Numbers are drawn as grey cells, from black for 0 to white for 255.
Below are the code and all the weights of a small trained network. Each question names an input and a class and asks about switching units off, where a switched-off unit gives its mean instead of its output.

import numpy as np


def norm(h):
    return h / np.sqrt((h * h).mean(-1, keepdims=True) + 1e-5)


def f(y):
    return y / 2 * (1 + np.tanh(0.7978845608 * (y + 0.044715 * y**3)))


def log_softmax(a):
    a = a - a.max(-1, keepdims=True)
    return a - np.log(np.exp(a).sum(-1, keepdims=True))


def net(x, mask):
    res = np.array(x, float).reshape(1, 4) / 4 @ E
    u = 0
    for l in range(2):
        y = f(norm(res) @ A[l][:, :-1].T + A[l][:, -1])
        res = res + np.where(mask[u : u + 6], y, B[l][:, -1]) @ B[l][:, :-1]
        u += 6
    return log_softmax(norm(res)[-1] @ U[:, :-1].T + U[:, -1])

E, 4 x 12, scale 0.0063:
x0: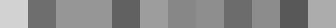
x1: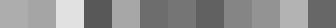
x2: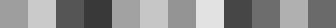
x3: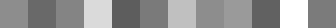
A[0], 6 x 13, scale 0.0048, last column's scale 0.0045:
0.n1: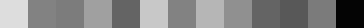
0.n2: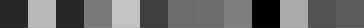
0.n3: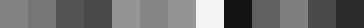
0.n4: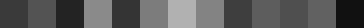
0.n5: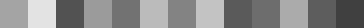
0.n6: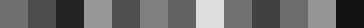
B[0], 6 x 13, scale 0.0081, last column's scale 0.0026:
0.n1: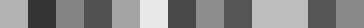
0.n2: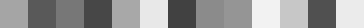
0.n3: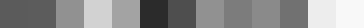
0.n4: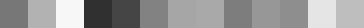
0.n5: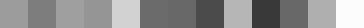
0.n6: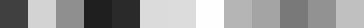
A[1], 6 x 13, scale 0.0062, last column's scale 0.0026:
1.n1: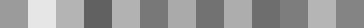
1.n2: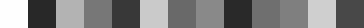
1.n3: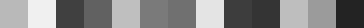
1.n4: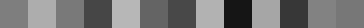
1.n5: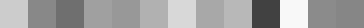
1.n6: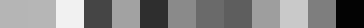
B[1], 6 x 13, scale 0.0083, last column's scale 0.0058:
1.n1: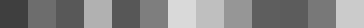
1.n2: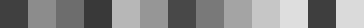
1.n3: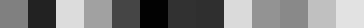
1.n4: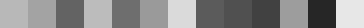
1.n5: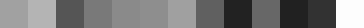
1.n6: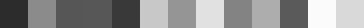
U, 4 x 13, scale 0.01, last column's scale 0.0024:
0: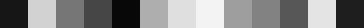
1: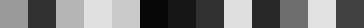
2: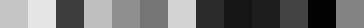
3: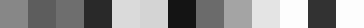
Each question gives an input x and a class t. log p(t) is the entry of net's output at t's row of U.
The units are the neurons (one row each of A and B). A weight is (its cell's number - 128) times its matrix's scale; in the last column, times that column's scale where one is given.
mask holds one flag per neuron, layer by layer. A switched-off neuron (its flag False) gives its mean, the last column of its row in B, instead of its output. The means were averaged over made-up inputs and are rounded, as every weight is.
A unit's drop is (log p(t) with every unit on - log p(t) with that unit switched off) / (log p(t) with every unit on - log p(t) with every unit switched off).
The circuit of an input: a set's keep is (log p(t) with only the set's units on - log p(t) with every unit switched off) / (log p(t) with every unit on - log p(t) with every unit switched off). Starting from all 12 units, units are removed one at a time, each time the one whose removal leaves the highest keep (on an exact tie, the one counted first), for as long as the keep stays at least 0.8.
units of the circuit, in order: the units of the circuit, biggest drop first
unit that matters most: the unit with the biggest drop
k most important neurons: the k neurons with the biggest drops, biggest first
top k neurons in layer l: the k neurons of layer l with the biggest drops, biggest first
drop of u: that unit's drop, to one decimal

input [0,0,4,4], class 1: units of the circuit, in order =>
1.n3
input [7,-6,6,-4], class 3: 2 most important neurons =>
0.n1, 1.n2
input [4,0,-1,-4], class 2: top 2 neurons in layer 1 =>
1.n4, 1.n3
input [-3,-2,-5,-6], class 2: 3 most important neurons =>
1.n3, 0.n3, 0.n5
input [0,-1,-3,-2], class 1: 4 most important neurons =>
1.n5, 1.n4, 1.n6, 0.n6
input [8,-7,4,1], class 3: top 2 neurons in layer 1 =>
1.n2, 1.n6
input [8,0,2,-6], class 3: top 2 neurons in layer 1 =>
1.n2, 1.n5
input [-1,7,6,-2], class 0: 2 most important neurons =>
1.n6, 1.n1
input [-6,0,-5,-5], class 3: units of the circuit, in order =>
1.n3, 0.n2
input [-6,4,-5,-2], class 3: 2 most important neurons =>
0.n4, 1.n3
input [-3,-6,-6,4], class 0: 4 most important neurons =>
1.n3, 0.n5, 0.n3, 0.n4
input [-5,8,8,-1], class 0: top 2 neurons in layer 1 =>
1.n6, 1.n1
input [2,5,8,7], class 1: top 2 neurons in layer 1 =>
1.n3, 1.n4
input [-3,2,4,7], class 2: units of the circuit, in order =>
1.n5
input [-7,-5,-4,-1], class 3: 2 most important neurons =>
0.n2, 1.n6
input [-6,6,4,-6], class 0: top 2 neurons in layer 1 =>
1.n6, 1.n5
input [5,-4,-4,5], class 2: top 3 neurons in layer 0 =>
0.n2, 0.n3, 0.n6
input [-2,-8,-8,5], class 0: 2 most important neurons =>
1.n3, 0.n5
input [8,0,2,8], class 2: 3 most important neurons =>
1.n5, 0.n2, 0.n4
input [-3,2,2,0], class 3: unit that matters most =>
0.n2
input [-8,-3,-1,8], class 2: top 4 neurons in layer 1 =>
1.n5, 1.n2, 1.n3, 1.n6
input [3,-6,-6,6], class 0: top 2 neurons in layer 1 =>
1.n3, 1.n4
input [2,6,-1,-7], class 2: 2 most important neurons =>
1.n4, 0.n4
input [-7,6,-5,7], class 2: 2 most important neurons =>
0.n4, 1.n2
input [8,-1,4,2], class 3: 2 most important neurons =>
0.n1, 1.n2
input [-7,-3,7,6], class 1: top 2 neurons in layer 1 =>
1.n3, 1.n2
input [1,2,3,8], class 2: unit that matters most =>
1.n5
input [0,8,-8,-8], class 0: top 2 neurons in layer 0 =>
0.n3, 0.n5
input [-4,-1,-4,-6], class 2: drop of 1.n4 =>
0.1
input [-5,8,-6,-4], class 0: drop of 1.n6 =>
0.5
